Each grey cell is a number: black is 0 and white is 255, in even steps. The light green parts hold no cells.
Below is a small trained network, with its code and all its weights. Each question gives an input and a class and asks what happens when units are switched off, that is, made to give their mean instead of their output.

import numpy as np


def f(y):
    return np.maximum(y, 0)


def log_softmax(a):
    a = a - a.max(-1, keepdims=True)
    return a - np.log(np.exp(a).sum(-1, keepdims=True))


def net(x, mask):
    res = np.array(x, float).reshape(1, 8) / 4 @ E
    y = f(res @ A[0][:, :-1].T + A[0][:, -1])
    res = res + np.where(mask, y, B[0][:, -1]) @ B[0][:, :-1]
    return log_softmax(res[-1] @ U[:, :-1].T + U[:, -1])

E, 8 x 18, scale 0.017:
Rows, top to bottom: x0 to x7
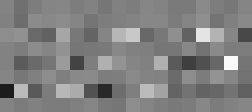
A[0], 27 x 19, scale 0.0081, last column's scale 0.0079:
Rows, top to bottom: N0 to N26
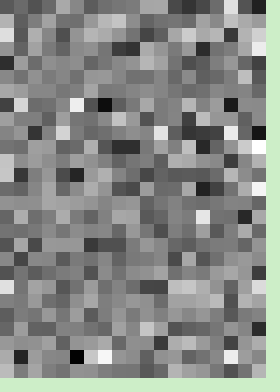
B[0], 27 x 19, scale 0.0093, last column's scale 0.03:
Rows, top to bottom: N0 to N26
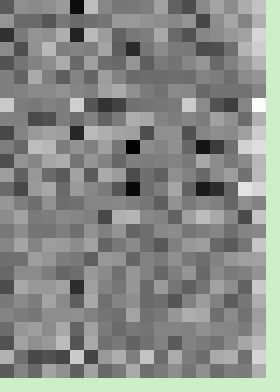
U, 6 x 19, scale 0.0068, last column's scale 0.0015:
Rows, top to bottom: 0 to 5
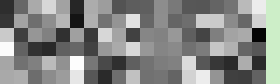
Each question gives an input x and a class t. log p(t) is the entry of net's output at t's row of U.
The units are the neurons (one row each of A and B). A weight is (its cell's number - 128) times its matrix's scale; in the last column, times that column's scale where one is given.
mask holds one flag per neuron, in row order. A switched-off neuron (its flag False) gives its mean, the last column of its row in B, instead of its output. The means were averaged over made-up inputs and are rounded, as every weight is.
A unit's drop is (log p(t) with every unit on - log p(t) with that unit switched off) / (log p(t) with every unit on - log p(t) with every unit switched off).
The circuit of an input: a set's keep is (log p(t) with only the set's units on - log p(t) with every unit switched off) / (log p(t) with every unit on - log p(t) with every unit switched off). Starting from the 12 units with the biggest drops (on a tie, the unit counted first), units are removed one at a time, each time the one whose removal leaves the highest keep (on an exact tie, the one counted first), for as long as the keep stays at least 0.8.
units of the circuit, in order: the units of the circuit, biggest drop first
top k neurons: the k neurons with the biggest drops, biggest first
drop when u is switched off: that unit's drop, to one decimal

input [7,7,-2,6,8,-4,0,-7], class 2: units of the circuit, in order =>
N25
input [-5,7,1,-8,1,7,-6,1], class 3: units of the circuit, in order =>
N25, N10
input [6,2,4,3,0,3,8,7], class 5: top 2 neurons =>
N7, N2
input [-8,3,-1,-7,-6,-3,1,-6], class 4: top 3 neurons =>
N7, N9, N0
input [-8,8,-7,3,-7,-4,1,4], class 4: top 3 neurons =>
N7, N9, N0
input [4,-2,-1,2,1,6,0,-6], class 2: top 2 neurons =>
N7, N2
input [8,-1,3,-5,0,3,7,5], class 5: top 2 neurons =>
N7, N2
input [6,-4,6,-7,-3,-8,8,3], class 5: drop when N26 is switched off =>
0.0
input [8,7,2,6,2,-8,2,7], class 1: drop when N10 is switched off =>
0.1
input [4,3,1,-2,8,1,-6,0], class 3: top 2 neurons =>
N10, N13
